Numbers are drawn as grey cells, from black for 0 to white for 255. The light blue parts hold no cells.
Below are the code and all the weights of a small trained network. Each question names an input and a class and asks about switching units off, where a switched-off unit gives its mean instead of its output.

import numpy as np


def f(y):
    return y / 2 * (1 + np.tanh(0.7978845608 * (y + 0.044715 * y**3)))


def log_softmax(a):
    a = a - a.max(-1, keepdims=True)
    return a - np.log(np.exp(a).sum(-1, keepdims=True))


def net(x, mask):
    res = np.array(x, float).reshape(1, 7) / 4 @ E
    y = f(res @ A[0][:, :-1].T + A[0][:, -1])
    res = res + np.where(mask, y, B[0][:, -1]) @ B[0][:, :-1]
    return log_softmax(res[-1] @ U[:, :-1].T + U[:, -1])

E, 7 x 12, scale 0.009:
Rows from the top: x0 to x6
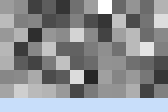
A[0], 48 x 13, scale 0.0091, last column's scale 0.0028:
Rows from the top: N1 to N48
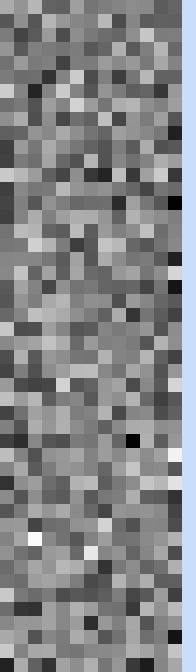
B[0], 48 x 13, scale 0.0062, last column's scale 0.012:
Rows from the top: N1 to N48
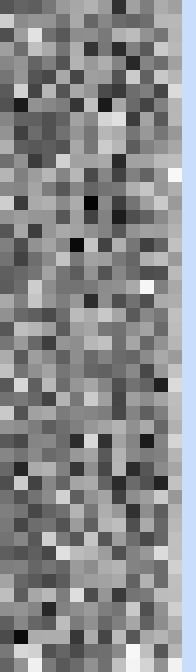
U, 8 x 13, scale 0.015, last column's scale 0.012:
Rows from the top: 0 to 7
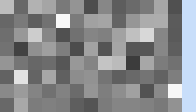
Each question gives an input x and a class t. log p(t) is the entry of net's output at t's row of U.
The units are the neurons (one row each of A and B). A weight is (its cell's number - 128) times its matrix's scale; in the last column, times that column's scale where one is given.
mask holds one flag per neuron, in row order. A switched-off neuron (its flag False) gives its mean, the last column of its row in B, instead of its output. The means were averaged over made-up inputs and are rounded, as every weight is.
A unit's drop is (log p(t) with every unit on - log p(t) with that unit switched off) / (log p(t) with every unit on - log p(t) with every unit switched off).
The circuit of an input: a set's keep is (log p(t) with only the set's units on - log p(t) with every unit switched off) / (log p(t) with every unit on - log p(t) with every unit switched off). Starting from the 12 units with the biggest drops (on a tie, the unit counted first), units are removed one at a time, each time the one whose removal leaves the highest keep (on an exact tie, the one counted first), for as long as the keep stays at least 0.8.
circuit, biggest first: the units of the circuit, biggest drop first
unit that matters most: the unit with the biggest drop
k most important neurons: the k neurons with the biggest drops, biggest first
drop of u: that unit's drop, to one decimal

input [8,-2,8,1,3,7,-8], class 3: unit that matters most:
N8
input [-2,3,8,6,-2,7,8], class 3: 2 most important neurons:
[N34; N20]
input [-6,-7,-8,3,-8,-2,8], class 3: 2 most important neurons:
[N18; N39]
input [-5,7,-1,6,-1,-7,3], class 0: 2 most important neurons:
[N13; N4]
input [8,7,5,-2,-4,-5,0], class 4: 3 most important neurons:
[N9; N5; N38]
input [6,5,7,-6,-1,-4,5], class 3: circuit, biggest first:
[N34; N46]
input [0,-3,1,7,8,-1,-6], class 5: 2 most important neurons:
[N28; N7]
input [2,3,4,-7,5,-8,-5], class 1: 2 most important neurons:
[N40; N12]
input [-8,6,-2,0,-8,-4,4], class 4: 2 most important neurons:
[N23; N37]
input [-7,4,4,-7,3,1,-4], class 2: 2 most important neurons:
[N48; N21]
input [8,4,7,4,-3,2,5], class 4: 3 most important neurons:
[N9; N5; N32]
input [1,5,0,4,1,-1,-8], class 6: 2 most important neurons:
[N44; N32]
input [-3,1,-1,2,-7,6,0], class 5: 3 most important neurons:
[N35; N40; N12]
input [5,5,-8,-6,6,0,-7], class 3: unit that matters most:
N32
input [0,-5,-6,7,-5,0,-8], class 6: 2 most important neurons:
[N32; N48]
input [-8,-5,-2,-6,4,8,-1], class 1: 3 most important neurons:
[N6; N29; N36]
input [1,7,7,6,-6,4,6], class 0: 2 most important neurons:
[N13; N32]
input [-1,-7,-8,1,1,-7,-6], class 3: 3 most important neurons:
[N32; N13; N43]
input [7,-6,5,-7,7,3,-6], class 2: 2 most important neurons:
[N48; N14]
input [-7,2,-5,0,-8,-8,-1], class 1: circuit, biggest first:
[N12]
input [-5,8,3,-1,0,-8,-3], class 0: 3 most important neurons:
[N13; N4; N43]
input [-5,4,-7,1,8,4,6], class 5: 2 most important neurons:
[N28; N7]
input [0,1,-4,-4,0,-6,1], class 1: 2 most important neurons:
[N12; N40]
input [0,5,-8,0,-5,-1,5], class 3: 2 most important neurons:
[N18; N39]
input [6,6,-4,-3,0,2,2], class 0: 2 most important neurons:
[N43; N13]
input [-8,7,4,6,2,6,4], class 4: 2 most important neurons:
[N42; N37]
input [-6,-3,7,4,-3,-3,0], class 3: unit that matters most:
N8
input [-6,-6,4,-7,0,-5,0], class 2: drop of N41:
0.1
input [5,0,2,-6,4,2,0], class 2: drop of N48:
0.6
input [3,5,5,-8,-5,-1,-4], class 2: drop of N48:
1.0
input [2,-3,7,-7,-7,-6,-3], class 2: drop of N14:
0.2
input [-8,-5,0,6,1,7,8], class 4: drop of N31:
0.2
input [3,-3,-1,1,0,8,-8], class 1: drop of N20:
0.0
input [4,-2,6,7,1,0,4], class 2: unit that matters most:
N47
